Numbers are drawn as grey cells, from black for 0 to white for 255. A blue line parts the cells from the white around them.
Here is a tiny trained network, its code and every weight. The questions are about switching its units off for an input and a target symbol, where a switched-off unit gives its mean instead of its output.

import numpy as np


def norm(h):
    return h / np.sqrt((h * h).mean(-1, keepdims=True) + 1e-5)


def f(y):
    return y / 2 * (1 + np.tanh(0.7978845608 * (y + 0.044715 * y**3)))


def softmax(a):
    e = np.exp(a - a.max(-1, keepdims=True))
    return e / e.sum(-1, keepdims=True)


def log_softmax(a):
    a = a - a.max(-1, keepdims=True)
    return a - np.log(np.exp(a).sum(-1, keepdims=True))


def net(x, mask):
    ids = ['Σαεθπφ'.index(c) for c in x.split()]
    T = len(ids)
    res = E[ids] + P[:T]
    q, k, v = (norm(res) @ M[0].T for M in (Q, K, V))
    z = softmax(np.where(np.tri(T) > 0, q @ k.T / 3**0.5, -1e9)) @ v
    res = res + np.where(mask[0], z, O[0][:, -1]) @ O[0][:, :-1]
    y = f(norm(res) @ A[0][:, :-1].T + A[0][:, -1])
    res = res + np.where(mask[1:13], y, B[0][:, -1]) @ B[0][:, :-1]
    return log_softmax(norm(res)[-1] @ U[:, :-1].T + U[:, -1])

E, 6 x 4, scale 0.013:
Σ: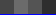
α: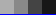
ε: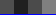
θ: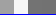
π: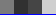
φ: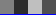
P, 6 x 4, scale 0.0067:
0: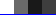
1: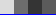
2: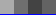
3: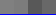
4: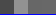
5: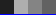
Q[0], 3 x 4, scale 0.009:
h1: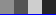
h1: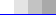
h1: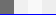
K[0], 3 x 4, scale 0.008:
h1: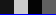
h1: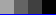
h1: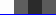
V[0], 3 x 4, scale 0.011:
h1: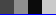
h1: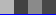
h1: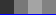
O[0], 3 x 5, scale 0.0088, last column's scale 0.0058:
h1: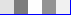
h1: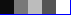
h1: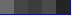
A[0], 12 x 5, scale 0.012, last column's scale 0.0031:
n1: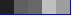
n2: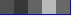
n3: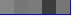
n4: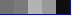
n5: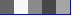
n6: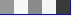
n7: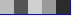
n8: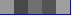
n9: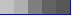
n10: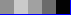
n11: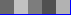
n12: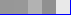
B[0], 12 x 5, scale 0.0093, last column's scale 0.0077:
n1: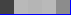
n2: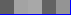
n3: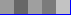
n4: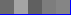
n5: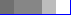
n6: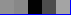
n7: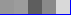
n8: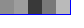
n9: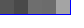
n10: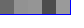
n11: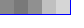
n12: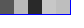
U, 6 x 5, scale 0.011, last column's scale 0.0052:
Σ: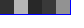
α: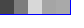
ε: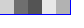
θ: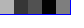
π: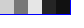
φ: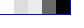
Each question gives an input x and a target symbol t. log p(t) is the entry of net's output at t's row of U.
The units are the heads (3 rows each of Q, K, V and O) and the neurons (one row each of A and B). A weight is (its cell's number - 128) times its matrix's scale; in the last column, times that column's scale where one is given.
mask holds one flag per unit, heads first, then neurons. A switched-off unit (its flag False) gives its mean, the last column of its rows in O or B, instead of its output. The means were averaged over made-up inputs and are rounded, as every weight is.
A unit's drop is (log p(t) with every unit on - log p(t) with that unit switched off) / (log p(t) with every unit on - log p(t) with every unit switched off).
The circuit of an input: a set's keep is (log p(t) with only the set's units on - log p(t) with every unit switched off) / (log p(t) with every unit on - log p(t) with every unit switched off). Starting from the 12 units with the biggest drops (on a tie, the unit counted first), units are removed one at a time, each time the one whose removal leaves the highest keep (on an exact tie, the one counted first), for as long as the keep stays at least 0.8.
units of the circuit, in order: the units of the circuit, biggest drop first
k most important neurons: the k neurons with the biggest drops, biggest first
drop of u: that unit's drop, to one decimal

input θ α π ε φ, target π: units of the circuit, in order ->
(n5; h1)
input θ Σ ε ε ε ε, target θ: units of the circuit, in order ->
(h1; n5)
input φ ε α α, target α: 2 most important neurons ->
(n5; n11)
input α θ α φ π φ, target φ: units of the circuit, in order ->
(h1; n7)
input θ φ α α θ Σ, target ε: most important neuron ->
(n11)
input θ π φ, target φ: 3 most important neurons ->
(n5; n6; n11)
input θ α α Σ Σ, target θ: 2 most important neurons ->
(n12; n3)
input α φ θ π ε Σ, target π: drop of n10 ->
0.0
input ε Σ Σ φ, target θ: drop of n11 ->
0.2
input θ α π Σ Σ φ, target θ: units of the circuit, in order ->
(h1; n5)
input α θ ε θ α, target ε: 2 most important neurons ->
(n5; n11)
